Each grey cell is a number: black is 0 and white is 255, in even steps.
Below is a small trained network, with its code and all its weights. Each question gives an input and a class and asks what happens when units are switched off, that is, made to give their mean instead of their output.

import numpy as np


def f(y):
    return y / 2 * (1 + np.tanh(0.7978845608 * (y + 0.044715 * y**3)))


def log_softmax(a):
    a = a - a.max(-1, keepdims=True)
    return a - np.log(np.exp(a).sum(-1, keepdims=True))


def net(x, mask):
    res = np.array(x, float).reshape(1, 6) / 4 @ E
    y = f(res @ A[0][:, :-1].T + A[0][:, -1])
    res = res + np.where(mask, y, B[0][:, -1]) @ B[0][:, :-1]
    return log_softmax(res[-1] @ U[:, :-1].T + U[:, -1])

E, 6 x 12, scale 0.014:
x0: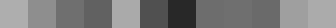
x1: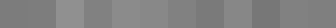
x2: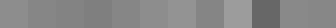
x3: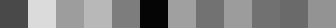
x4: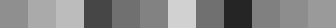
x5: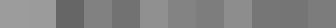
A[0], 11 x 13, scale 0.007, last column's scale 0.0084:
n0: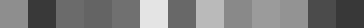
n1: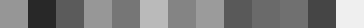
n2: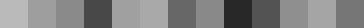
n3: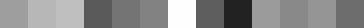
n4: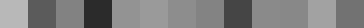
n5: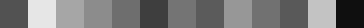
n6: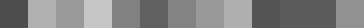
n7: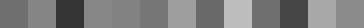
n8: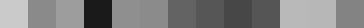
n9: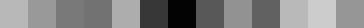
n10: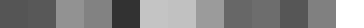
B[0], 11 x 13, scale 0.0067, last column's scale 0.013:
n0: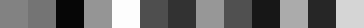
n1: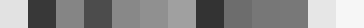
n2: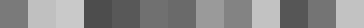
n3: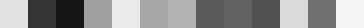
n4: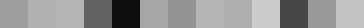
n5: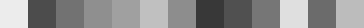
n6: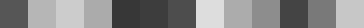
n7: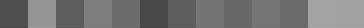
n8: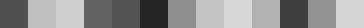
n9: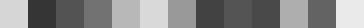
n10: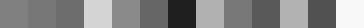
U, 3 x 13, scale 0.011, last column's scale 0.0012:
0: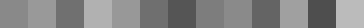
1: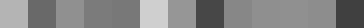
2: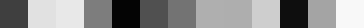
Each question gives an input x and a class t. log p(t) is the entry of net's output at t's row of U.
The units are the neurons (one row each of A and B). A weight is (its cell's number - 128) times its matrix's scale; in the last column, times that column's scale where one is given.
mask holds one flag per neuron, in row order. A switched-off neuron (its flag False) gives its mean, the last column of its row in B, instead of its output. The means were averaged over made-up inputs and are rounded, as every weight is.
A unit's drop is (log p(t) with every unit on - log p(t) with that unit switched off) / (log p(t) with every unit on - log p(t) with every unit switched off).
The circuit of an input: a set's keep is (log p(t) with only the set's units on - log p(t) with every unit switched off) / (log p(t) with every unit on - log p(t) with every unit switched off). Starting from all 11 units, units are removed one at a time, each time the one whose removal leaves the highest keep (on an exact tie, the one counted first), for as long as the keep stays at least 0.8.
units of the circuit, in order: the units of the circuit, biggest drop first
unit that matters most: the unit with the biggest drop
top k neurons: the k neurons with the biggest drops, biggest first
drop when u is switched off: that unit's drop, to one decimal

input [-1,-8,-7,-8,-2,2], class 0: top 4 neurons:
n0, n9, n10, n5
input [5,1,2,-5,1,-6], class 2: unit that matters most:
n8
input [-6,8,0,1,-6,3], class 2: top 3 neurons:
n3, n6, n9
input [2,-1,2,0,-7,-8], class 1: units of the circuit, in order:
n10, n0
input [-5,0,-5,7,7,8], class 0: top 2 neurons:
n1, n10
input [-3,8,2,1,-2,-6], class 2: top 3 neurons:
n3, n0, n9
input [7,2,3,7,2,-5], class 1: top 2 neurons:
n9, n5
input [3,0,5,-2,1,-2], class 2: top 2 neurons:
n3, n8
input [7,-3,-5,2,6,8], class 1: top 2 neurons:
n9, n3
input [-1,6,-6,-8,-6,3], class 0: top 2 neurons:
n0, n9
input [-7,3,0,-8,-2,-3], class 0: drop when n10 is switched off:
0.5
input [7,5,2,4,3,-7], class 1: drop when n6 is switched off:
0.0
